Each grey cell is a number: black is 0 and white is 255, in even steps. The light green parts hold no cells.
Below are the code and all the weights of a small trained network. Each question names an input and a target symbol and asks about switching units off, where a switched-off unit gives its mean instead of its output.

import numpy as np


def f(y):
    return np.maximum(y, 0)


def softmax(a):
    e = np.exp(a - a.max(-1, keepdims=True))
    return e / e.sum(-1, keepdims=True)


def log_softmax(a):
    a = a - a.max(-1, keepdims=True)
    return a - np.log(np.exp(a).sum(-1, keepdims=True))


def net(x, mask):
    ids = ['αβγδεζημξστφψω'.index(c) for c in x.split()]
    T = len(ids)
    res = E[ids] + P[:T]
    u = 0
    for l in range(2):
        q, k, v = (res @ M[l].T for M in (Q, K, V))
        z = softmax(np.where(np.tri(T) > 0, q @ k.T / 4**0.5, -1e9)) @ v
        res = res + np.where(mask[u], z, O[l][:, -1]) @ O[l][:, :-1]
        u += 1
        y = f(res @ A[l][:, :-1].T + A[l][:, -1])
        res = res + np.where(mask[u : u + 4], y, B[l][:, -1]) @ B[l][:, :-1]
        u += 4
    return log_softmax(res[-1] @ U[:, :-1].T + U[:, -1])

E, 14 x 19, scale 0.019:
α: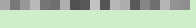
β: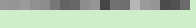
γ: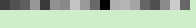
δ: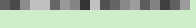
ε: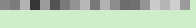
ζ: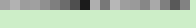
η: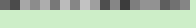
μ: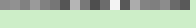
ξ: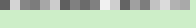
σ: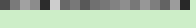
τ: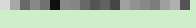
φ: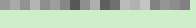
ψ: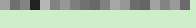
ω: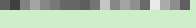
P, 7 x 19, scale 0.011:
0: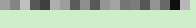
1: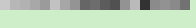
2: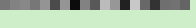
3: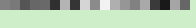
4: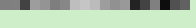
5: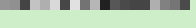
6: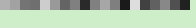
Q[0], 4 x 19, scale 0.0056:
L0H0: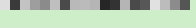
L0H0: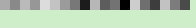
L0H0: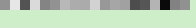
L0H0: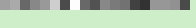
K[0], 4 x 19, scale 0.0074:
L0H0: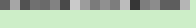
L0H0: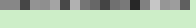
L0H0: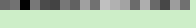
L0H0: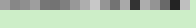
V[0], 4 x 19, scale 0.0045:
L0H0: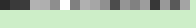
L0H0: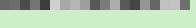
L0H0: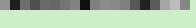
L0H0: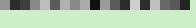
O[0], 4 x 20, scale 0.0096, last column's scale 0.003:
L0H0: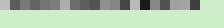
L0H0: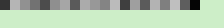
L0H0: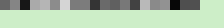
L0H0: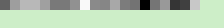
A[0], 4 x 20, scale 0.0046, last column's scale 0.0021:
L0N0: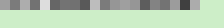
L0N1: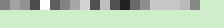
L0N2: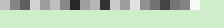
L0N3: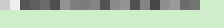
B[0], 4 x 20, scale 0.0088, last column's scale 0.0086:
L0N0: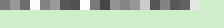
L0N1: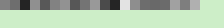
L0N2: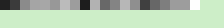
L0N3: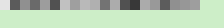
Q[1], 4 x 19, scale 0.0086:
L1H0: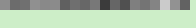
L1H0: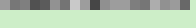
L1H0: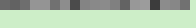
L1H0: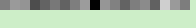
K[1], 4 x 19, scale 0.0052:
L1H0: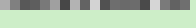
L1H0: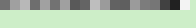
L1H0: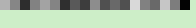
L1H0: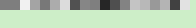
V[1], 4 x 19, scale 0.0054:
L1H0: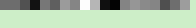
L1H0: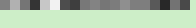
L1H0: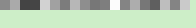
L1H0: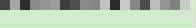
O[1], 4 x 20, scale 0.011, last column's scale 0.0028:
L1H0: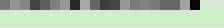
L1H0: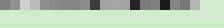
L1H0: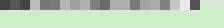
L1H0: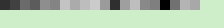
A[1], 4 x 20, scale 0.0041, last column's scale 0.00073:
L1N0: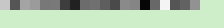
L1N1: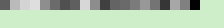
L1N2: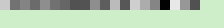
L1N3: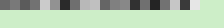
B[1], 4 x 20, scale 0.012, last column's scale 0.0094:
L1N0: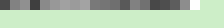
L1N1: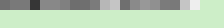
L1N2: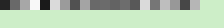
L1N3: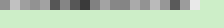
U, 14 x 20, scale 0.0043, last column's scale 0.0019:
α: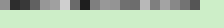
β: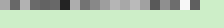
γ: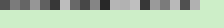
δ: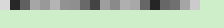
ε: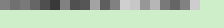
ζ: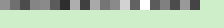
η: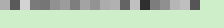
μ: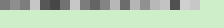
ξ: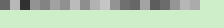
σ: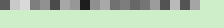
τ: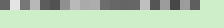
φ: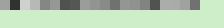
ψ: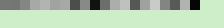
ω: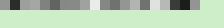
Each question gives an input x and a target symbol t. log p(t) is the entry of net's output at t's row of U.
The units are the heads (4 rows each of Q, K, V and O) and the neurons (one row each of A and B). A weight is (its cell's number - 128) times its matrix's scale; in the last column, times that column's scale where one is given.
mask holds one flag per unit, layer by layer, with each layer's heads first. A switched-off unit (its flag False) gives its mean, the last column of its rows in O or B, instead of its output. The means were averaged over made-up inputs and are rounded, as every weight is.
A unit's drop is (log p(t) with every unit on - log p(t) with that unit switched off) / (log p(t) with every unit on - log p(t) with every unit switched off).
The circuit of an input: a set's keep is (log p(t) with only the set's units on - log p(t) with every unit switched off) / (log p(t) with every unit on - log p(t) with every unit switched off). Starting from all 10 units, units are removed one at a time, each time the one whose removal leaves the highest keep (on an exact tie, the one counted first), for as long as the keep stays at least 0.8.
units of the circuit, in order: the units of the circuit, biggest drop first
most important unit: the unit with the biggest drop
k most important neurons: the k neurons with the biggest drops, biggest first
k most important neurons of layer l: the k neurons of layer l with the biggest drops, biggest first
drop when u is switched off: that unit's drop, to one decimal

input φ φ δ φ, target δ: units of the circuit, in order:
L0H0
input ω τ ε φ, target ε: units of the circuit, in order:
L1H0; L0N1; L0N3
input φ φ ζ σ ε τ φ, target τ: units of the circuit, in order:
L1H0; L1N0; L0H0
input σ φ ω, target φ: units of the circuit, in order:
L0H0; L1N2
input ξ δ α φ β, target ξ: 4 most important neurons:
L0N2; L0N0; L1N1; L0N1
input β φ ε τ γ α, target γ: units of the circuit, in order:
L0H0; L1H0
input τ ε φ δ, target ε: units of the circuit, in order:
L1H0; L0N1
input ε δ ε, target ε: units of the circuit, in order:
L0N1; L1H0
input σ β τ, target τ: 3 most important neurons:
L1N0; L0N3; L0N0
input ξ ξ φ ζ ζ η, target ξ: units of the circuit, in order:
L1H0; L0N1; L0N2
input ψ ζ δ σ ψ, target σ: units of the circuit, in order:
L1H0; L1N3
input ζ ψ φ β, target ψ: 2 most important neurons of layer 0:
L0N2; L0N0
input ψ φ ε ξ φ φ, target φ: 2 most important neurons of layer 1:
L1N2; L1N0
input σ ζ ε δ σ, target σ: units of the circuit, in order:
L1H0
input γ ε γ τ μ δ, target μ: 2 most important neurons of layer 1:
L1N3; L1N1
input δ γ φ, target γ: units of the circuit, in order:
L0H0; L0N2; L1H0
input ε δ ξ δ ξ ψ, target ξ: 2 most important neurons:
L0N0; L1N1
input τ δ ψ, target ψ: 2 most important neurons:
L0N0; L0N1
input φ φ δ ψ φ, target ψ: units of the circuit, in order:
L1H0; L0H0
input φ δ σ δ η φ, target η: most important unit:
L0H0
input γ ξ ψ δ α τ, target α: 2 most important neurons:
L0N0; L0N3
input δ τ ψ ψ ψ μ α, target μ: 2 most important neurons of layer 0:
L0N0; L0N1
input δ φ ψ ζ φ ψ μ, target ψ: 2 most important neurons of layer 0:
L0N2; L0N1
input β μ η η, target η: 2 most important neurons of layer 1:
L1N2; L1N1
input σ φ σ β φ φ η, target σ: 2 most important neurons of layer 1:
L1N3; L1N0
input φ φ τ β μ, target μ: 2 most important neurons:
L1N3; L0N1
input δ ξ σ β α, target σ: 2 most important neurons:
L1N3; L0N2
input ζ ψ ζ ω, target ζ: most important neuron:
L0N2
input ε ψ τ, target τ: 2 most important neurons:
L1N0; L0N3
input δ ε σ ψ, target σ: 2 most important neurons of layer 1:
L1N3; L1N2
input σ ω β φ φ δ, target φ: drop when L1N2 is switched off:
0.7
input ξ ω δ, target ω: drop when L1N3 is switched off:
0.0
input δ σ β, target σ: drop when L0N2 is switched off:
0.1
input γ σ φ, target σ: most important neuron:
L0N2
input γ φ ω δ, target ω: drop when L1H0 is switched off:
0.6
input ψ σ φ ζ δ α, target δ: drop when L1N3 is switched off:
-0.1
